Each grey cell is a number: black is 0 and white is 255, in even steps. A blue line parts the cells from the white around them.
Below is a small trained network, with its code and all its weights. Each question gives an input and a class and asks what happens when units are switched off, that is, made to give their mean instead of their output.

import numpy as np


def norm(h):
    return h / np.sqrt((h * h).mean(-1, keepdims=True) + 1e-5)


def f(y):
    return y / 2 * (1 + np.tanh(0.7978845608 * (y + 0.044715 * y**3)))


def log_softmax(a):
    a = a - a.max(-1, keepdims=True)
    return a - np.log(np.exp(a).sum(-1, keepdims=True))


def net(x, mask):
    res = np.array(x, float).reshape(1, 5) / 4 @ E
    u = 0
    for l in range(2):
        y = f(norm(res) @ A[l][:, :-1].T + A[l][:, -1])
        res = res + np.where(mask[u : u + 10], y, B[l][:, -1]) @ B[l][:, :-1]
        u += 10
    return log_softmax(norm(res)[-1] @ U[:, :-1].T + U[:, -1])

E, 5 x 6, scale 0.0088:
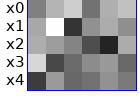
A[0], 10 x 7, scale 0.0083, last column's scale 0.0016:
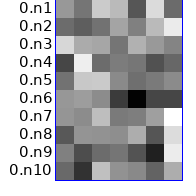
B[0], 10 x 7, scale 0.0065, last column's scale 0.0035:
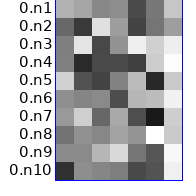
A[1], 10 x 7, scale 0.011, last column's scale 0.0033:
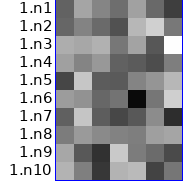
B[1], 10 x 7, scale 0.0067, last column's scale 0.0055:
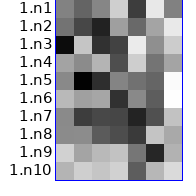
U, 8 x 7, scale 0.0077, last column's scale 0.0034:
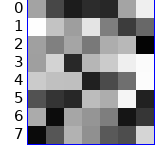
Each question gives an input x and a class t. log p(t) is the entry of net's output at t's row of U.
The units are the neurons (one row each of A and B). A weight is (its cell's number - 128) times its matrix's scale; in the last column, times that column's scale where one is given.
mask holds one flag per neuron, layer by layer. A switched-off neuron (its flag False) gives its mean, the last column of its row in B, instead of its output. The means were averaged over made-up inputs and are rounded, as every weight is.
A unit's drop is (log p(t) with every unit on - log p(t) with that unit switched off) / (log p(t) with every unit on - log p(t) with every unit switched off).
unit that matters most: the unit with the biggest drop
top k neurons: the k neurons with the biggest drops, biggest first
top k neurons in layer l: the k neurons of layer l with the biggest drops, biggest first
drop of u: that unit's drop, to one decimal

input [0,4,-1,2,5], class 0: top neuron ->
0.n4
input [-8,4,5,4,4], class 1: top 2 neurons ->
1.n9; 0.n9
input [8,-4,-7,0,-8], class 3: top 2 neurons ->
1.n3; 0.n3
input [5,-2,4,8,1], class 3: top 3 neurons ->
0.n3; 1.n3; 0.n4
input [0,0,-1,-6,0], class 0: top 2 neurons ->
0.n4; 0.n3
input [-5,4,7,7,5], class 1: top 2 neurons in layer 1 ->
1.n9; 1.n10
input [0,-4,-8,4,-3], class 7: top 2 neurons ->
0.n10; 0.n5
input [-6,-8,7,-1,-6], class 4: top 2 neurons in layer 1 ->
1.n6; 1.n5
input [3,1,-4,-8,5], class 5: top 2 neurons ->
0.n8; 1.n6
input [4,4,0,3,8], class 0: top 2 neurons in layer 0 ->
0.n4; 0.n9
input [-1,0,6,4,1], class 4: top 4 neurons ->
0.n8; 1.n5; 1.n6; 0.n4
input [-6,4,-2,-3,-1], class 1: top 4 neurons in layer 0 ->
0.n10; 0.n9; 0.n3; 0.n6
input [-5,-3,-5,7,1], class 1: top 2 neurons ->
1.n9; 1.n10
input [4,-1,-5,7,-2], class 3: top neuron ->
1.n3
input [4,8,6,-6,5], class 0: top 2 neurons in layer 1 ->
1.n7; 1.n5
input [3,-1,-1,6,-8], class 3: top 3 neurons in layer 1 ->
1.n3; 1.n6; 1.n7
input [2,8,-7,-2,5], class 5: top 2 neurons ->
0.n4; 1.n5
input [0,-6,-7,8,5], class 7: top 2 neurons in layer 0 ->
0.n10; 0.n5
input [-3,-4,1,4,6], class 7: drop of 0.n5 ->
0.2
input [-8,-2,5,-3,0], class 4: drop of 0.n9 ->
0.2
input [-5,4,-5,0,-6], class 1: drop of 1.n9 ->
0.3
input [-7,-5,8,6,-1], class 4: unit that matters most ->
1.n6
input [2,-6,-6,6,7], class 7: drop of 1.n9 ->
0.0
